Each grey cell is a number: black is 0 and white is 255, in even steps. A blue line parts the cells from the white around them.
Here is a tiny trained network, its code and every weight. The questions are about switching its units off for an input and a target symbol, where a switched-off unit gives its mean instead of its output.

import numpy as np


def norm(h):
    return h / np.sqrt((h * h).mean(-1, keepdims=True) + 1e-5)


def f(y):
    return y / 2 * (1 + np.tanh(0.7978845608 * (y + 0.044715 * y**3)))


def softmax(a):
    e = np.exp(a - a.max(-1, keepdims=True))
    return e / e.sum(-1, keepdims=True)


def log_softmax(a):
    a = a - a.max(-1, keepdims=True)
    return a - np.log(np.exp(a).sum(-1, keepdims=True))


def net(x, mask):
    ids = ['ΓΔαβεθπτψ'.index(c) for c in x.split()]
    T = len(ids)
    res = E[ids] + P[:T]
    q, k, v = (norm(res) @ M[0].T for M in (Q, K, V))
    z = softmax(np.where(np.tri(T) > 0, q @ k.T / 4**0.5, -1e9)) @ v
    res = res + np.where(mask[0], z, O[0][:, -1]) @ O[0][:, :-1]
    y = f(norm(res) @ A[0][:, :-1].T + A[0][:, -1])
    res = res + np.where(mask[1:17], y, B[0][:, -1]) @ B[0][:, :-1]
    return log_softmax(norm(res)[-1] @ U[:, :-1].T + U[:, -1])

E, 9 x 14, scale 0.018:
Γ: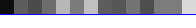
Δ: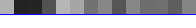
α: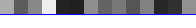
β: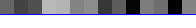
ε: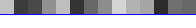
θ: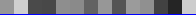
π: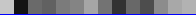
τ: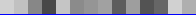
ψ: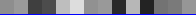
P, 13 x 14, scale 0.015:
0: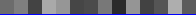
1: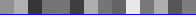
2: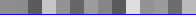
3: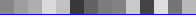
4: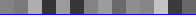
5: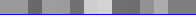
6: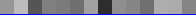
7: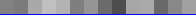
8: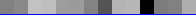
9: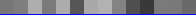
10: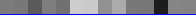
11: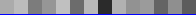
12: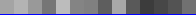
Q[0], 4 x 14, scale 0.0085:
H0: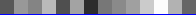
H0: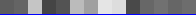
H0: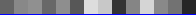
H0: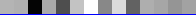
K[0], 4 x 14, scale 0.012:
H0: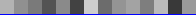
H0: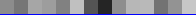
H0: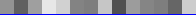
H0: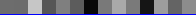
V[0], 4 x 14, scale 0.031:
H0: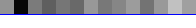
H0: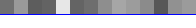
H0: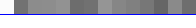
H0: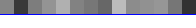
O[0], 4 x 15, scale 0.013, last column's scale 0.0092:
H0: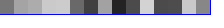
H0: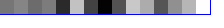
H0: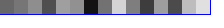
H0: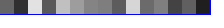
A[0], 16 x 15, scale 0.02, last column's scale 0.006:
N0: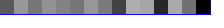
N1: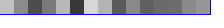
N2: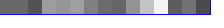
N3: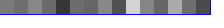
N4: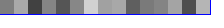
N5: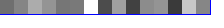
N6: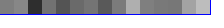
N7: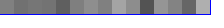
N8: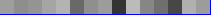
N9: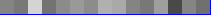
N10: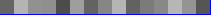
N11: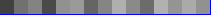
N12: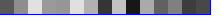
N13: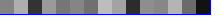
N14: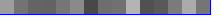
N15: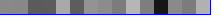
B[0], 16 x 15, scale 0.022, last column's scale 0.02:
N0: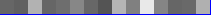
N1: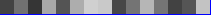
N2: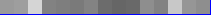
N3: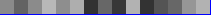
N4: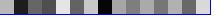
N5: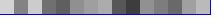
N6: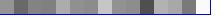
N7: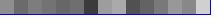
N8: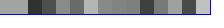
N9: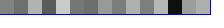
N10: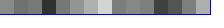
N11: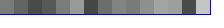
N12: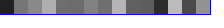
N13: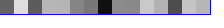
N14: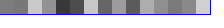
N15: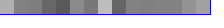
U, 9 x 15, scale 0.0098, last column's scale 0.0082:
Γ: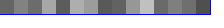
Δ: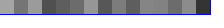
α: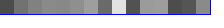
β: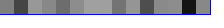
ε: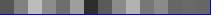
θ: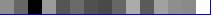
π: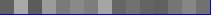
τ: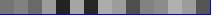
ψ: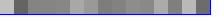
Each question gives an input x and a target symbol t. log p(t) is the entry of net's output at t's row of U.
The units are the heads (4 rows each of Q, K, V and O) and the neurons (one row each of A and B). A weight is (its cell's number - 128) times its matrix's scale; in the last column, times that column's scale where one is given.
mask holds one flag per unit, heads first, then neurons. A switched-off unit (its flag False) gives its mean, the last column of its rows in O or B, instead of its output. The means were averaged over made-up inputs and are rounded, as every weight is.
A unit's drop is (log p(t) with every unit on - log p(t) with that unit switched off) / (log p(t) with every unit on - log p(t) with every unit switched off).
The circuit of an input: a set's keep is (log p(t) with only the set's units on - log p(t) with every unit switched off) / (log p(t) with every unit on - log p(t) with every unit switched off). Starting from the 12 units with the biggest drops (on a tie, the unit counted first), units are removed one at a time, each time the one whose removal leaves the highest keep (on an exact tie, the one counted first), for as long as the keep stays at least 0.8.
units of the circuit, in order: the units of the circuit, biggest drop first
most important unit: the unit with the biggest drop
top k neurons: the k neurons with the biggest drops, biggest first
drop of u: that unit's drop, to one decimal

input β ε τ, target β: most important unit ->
N13
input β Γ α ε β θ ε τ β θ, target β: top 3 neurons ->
N6, N13, N14
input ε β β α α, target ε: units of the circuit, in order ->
H0, N4
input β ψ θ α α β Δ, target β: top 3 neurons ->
N13, N1, N0
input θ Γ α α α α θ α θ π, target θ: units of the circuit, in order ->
H0, N11
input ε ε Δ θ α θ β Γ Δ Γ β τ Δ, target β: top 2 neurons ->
N13, N14
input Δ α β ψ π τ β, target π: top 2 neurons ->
N4, N8
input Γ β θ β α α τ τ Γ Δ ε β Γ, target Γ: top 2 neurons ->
N0, N7
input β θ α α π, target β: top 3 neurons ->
N13, N1, N0
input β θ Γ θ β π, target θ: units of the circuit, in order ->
H0, N3, N5
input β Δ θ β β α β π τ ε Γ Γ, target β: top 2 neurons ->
N13, N14
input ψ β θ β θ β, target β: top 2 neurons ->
N13, N6
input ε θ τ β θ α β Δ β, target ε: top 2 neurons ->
N4, N1
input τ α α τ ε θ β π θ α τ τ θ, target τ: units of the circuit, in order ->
N4
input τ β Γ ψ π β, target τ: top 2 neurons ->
N4, N9
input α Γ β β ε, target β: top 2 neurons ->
N13, N1
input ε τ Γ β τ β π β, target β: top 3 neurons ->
N13, N0, N12
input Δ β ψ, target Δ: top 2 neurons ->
N14, N8
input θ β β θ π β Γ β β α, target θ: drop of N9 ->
0.1
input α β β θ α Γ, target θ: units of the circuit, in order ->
N11
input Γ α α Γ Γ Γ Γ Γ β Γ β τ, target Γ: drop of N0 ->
0.3
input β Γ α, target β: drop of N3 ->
-0.1
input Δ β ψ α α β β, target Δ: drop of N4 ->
0.1
